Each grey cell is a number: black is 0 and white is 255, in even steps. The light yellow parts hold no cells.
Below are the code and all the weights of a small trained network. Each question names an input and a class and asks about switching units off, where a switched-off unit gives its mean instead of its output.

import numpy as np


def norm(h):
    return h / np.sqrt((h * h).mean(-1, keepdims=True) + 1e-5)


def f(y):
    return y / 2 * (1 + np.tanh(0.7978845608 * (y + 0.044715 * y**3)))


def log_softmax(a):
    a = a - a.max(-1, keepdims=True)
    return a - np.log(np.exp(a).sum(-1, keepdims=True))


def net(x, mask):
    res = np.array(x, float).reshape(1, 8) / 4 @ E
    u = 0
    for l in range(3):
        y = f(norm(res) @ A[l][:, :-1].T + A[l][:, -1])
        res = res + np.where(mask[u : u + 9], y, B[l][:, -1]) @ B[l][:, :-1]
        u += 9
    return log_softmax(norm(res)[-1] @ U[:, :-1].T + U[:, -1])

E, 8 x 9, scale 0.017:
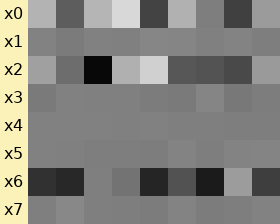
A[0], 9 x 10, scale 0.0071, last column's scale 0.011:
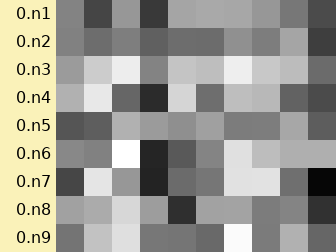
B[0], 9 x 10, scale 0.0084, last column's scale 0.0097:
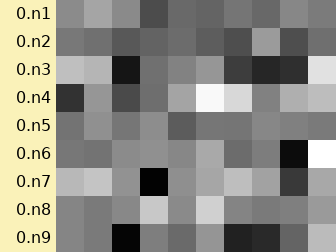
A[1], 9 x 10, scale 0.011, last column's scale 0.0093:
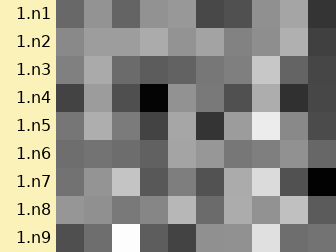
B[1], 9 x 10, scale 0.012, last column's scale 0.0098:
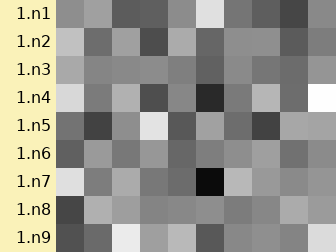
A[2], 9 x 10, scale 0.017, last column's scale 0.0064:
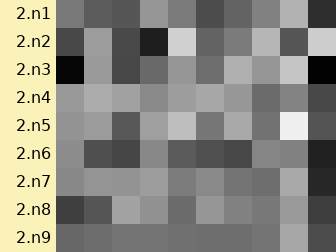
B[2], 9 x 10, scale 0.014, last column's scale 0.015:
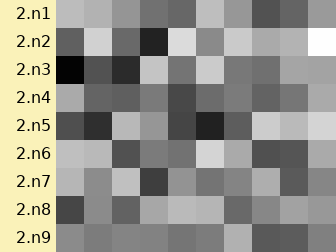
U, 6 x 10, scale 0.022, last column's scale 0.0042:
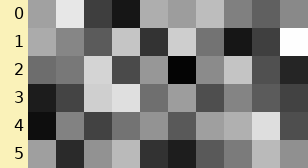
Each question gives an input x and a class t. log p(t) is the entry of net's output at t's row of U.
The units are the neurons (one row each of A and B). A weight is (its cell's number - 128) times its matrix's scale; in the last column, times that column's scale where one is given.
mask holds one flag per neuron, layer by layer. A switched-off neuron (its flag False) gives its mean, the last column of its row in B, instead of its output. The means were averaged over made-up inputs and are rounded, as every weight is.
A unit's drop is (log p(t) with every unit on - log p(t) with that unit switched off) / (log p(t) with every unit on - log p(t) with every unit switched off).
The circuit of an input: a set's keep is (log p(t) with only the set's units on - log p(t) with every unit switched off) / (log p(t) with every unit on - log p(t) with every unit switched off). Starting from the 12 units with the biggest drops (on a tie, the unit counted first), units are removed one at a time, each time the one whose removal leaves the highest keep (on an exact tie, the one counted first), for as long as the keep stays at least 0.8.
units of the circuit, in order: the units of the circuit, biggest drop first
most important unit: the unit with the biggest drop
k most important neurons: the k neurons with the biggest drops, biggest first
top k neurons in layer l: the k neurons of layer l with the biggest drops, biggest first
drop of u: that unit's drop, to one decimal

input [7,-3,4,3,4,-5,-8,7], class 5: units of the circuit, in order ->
2.n5
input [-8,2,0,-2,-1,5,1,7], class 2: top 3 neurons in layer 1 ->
1.n4, 1.n5, 1.n7
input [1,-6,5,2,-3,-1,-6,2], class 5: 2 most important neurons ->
2.n5, 2.n2
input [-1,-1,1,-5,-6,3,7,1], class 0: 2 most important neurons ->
2.n6, 2.n5
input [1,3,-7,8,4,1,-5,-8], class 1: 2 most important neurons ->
2.n2, 0.n8
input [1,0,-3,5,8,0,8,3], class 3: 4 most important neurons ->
2.n2, 0.n7, 2.n8, 0.n3
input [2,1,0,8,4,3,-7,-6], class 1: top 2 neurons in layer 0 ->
0.n3, 0.n9
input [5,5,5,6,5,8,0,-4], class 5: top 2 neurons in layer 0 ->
0.n6, 0.n3
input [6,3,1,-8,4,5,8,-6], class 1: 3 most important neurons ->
2.n6, 2.n5, 0.n6
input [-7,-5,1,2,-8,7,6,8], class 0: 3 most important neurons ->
2.n6, 2.n5, 0.n7
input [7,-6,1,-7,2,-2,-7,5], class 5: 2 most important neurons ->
2.n5, 0.n6
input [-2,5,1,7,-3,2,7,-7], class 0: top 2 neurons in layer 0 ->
0.n7, 0.n6
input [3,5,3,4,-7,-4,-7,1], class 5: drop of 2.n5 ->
0.2
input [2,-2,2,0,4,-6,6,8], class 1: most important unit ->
2.n2
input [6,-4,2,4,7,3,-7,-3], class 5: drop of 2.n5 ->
0.3
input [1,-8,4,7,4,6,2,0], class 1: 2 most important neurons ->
2.n2, 1.n4
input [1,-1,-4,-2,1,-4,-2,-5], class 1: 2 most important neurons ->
2.n2, 0.n8
